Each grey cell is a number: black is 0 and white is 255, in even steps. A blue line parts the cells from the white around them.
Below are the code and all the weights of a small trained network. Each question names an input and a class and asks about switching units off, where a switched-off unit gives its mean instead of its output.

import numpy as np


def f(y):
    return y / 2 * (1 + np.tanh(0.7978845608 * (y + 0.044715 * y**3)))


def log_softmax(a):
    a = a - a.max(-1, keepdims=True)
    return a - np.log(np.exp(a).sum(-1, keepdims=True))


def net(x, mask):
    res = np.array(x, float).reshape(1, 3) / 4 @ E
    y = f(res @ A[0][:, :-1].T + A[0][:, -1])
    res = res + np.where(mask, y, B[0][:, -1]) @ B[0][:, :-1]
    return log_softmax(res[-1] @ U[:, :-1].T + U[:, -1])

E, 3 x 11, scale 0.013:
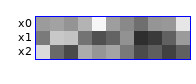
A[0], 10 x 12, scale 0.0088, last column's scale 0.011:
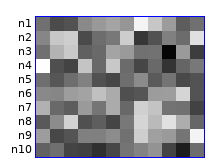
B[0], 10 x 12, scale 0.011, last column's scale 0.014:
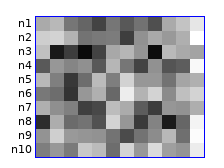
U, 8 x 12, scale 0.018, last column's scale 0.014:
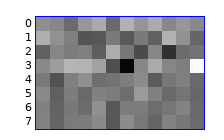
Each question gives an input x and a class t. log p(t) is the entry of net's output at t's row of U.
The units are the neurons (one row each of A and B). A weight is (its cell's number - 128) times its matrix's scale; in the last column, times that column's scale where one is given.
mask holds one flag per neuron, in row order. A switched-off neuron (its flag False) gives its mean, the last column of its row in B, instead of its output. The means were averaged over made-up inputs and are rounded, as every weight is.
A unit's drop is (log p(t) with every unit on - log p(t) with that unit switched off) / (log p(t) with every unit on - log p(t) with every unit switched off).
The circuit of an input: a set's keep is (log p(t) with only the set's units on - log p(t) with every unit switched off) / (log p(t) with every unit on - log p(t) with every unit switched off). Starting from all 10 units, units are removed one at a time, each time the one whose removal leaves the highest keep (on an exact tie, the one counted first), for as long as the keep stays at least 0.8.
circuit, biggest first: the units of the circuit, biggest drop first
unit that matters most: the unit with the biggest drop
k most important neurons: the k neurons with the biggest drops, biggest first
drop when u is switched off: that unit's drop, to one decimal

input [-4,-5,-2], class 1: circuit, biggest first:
[n1]
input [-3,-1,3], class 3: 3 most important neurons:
[n8 n6 n3]
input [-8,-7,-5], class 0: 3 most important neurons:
[n10 n5 n2]
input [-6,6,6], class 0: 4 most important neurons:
[n10 n8 n5 n1]
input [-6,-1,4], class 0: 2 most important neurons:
[n10 n8]
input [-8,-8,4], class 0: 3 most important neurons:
[n10 n5 n2]
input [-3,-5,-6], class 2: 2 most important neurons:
[n8 n2]
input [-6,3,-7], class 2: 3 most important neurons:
[n8 n6 n9]
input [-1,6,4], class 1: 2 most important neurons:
[n3 n8]
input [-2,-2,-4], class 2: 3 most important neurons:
[n8 n2 n6]
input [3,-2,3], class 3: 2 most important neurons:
[n8 n10]
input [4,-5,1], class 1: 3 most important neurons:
[n10 n1 n7]
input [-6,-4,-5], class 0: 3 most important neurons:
[n10 n4 n5]
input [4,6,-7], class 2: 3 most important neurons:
[n8 n1 n9]
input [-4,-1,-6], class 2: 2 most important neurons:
[n8 n6]
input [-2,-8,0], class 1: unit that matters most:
n7
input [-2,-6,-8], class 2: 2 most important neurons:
[n8 n2]
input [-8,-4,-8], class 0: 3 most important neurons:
[n10 n5 n4]
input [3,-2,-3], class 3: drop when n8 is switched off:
-0.1
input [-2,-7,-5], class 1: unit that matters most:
n1
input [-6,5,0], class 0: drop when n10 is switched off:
1.0
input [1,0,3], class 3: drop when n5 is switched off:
0.1
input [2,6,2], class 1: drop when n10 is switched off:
0.0
